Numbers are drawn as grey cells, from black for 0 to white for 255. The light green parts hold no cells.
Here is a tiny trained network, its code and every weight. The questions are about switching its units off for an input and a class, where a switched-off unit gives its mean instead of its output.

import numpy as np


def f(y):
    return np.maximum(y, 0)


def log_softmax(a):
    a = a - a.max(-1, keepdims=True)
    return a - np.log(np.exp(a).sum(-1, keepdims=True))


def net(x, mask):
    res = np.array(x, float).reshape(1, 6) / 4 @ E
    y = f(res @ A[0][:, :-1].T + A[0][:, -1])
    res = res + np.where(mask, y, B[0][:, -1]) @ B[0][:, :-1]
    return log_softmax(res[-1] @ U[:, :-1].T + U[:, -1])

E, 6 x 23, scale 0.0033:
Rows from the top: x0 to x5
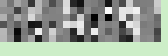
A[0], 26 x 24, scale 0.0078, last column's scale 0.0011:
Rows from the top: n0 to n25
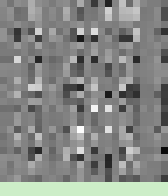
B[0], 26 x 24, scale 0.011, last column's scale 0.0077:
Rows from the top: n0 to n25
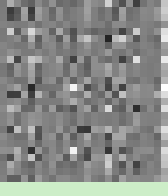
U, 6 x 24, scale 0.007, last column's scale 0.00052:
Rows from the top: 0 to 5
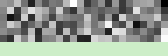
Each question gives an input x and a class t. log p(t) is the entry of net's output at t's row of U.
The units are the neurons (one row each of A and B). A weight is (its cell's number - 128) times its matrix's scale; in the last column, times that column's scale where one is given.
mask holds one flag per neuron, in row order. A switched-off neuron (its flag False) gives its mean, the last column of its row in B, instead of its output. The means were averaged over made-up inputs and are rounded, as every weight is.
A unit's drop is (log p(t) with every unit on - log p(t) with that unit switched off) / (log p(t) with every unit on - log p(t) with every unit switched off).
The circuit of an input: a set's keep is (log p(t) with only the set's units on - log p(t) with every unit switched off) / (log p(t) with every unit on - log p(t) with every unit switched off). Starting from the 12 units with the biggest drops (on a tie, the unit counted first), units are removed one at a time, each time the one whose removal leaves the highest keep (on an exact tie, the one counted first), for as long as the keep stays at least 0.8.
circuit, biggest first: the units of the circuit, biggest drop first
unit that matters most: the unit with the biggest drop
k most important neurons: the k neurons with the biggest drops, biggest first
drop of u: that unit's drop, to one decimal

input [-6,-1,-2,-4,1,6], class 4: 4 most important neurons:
(n5; n22; n21; n9)
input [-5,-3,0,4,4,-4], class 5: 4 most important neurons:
(n18; n12; n8; n5)
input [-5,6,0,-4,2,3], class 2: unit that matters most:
n1
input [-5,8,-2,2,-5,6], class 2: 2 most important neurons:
(n1; n2)
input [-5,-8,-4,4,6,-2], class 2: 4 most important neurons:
(n13; n8; n25; n12)
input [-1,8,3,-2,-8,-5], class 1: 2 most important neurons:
(n8; n13)
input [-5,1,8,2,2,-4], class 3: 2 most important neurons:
(n0; n23)
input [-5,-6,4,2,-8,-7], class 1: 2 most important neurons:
(n8; n5)
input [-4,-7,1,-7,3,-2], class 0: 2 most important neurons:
(n12; n1)
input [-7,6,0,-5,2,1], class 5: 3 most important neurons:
(n18; n13; n21)
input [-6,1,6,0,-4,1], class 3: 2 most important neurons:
(n0; n23)
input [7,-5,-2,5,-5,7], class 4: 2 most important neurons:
(n5; n18)
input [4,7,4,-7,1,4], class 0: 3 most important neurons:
(n12; n13; n14)
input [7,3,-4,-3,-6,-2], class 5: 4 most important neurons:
(n22; n4; n9; n10)
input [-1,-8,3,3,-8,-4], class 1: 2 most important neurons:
(n8; n1)
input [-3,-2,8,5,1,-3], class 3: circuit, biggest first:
(n0)
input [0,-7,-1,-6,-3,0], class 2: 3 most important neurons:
(n13; n21; n25)
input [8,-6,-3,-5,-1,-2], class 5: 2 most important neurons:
(n22; n9)
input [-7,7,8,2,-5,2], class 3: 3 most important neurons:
(n0; n23; n13)
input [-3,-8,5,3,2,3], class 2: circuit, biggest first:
(n13)
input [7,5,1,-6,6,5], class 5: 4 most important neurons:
(n22; n8; n21; n9)
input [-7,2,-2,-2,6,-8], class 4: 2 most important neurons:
(n19; n11)
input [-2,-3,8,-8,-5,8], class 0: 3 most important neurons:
(n12; n15; n14)
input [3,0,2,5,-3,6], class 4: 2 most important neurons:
(n5; n12)
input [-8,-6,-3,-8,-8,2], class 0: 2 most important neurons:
(n12; n4)
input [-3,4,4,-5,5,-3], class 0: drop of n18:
0.0
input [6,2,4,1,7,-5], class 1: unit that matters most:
n4
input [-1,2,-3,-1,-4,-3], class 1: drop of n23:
0.1
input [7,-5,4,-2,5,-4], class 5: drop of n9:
0.2
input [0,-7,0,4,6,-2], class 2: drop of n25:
0.3
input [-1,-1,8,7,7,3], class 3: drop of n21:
-0.1
